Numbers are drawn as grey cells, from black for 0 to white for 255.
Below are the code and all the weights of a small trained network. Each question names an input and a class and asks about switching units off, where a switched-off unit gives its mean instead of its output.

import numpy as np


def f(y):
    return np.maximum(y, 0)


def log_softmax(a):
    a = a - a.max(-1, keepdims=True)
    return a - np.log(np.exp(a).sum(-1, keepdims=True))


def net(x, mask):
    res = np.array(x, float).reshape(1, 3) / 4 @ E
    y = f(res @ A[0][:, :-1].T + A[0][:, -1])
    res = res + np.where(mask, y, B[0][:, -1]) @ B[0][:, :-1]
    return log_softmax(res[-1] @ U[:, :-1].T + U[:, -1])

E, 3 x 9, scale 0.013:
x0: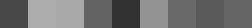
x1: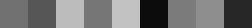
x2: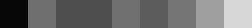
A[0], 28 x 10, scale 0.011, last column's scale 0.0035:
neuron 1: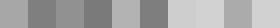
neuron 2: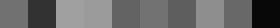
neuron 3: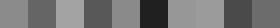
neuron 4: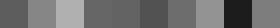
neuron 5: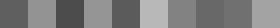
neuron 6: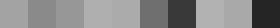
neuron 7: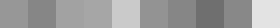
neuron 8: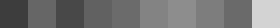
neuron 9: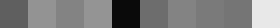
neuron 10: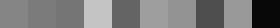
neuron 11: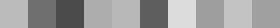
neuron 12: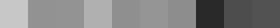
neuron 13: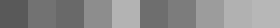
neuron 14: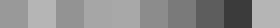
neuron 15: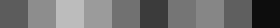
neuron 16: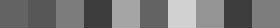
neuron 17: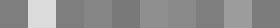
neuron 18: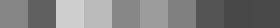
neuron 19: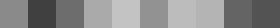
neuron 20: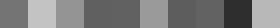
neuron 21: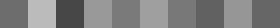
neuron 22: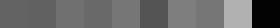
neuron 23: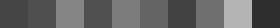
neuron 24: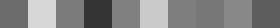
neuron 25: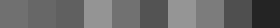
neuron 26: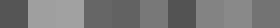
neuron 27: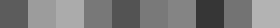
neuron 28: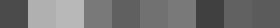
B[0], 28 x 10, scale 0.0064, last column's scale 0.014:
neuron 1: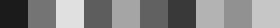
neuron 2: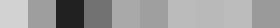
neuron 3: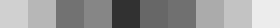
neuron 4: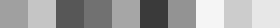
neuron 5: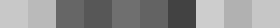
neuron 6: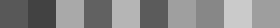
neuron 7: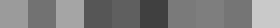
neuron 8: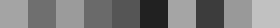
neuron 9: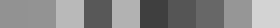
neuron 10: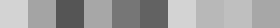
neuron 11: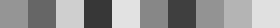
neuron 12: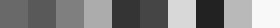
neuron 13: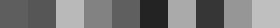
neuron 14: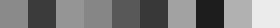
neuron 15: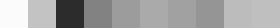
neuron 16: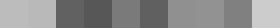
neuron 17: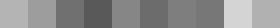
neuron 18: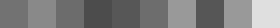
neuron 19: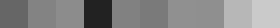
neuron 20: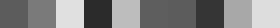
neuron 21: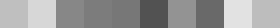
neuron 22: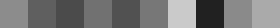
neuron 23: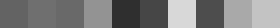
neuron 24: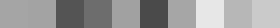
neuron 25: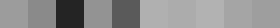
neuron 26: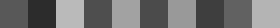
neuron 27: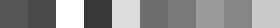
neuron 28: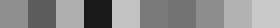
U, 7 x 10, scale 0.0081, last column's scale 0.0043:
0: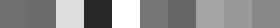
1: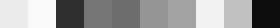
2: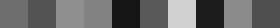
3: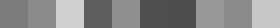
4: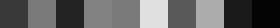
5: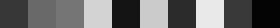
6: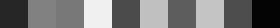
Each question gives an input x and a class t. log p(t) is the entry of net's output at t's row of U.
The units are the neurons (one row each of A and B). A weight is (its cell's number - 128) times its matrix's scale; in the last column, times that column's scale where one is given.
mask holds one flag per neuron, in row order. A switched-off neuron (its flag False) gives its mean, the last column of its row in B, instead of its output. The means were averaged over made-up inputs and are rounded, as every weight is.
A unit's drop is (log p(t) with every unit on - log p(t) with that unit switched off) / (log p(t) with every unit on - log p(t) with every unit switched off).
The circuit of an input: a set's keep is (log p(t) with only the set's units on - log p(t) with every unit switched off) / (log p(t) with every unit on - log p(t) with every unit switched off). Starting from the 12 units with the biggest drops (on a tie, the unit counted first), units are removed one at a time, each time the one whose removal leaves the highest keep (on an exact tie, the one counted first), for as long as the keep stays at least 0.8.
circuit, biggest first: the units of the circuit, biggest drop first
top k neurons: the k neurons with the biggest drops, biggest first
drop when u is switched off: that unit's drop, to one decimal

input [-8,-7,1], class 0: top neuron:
[neuron 11]
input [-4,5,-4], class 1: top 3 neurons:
[neuron 3; neuron 20; neuron 27]
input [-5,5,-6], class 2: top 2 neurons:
[neuron 12; neuron 14]
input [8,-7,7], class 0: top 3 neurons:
[neuron 26; neuron 27; neuron 9]
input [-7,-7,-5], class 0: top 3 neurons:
[neuron 11; neuron 1; neuron 3]
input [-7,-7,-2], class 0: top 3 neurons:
[neuron 11; neuron 1; neuron 3]
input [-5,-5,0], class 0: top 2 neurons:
[neuron 11; neuron 3]
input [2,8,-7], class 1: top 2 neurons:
[neuron 4; neuron 15]
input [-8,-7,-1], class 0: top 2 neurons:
[neuron 11; neuron 1]
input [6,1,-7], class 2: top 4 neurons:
[neuron 12; neuron 14; neuron 11; neuron 18]
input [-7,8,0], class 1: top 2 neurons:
[neuron 3; neuron 16]
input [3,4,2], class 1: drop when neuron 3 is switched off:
0.2
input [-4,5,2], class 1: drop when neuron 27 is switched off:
0.2
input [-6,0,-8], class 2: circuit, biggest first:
[neuron 12]
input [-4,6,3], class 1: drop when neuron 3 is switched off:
0.1
